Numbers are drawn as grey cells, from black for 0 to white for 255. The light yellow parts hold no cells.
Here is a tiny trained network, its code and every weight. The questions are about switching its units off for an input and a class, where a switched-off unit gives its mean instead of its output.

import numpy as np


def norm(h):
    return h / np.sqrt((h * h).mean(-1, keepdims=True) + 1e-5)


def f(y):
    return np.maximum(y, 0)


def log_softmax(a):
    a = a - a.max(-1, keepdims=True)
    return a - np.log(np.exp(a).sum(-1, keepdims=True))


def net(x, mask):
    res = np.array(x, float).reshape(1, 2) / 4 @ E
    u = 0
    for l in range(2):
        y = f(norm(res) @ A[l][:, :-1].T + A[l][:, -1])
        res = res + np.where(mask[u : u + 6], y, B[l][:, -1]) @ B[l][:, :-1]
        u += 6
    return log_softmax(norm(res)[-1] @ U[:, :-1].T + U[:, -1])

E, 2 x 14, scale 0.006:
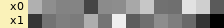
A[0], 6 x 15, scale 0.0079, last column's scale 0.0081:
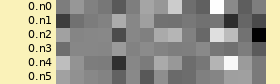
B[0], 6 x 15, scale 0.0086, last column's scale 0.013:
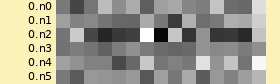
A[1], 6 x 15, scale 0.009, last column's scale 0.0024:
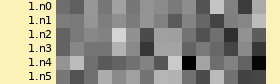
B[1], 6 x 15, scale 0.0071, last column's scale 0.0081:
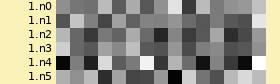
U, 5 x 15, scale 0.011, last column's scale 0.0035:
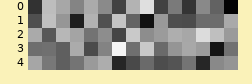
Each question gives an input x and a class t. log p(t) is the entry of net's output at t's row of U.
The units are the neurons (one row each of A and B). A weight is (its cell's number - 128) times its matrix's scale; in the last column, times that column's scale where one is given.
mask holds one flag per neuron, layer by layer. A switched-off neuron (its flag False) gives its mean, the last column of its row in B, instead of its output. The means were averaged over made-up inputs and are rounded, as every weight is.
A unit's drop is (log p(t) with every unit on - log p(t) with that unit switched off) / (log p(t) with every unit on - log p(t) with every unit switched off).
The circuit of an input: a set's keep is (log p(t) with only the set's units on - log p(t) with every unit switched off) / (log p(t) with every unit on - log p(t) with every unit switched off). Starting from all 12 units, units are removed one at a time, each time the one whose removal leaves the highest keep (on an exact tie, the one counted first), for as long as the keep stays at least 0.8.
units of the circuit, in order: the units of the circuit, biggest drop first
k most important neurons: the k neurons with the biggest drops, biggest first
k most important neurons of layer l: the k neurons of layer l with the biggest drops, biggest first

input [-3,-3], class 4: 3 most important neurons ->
(0.n4; 0.n1; 0.n2)
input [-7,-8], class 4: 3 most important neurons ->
(0.n4; 0.n1; 1.n2)
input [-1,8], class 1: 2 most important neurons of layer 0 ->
(0.n0; 0.n1)
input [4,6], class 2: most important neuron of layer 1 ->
(1.n5)
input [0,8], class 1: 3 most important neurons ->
(0.n0; 0.n1; 1.n4)
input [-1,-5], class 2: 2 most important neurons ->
(0.n2; 0.n5)
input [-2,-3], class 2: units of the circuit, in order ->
(0.n2; 1.n4)
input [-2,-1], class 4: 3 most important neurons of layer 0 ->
(0.n4; 0.n1; 0.n2)
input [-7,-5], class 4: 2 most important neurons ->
(0.n4; 0.n1)
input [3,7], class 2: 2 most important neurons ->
(0.n2; 0.n4)
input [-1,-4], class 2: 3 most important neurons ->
(0.n2; 0.n5; 1.n4)
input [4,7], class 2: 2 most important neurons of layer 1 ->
(1.n5; 1.n0)
